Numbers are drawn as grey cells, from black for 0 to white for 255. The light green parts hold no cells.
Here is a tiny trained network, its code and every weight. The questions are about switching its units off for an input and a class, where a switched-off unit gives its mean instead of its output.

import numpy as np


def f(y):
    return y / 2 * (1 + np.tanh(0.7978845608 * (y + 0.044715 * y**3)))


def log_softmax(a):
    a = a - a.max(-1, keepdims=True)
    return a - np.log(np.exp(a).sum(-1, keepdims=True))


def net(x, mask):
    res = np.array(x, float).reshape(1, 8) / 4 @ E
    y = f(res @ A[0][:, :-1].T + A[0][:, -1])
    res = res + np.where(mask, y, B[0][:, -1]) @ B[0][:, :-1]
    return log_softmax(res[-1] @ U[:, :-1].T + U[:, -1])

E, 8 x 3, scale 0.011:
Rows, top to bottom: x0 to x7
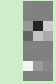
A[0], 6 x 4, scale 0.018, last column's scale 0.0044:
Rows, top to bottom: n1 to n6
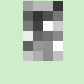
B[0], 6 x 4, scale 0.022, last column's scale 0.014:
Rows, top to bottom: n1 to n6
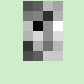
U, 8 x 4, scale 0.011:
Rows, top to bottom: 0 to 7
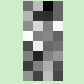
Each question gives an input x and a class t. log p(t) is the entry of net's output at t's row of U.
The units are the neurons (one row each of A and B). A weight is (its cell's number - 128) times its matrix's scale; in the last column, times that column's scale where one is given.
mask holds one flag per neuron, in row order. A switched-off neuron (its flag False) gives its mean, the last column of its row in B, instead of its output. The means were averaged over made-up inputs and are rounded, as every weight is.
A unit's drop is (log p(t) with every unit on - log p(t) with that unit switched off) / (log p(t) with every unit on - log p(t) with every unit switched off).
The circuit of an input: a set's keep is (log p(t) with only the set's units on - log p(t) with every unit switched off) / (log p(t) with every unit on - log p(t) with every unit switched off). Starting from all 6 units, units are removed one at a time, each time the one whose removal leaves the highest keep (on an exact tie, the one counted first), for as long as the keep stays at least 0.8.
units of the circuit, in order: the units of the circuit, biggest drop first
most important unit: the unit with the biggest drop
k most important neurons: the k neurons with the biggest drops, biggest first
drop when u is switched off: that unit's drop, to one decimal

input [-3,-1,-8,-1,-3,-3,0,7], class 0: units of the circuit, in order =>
[n3; n4]
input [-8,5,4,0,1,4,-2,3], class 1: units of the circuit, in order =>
[n6; n1]
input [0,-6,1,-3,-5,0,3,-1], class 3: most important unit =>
n5
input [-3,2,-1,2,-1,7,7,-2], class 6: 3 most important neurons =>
[n6; n3; n1]
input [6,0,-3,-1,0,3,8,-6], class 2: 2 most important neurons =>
[n4; n3]
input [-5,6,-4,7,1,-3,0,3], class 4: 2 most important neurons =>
[n3; n5]
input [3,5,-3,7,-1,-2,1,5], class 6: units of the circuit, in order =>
[n4; n1; n3]
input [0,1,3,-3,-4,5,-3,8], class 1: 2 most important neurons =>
[n6; n2]
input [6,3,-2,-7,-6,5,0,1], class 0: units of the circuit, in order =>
[n3; n2]
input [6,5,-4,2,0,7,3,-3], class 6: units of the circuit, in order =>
[n3; n6; n4]
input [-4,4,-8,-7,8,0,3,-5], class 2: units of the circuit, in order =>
[n3; n5]
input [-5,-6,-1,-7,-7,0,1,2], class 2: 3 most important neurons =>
[n3; n4; n5]
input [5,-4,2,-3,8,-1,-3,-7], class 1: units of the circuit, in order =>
[n6; n2]
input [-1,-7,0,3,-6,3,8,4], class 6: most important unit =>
n6
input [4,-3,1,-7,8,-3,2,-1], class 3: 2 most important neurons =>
[n5; n4]
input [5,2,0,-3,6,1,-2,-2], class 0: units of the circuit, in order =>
[n3; n6]
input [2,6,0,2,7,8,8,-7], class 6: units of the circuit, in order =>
[n6; n3]
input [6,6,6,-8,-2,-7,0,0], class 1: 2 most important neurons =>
[n2; n3]
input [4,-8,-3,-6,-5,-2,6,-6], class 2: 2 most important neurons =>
[n3; n4]
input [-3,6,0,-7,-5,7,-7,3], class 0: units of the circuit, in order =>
[n3; n2]
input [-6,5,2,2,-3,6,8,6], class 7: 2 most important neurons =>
[n6; n1]
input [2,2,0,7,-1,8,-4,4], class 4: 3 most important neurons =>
[n3; n6; n5]
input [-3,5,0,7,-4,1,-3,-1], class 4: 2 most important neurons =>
[n3; n6]
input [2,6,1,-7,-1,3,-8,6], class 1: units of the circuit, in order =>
[n2]
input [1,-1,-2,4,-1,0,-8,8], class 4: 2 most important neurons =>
[n3; n5]
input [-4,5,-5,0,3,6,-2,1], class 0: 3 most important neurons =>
[n3; n6; n4]
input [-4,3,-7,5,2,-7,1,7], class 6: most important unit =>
n4
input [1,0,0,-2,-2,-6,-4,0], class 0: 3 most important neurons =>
[n3; n6; n2]
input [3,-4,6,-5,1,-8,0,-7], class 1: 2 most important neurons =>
[n2; n3]
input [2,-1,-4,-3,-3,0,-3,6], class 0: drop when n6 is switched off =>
0.1
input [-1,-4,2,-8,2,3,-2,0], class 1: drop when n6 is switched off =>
0.0
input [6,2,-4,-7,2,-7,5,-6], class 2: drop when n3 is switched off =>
1.1
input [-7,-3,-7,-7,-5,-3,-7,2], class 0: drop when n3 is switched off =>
0.2
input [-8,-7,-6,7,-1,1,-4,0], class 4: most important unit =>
n3
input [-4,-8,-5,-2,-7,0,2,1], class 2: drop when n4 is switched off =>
-0.1
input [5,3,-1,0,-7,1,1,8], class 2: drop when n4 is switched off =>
-0.1
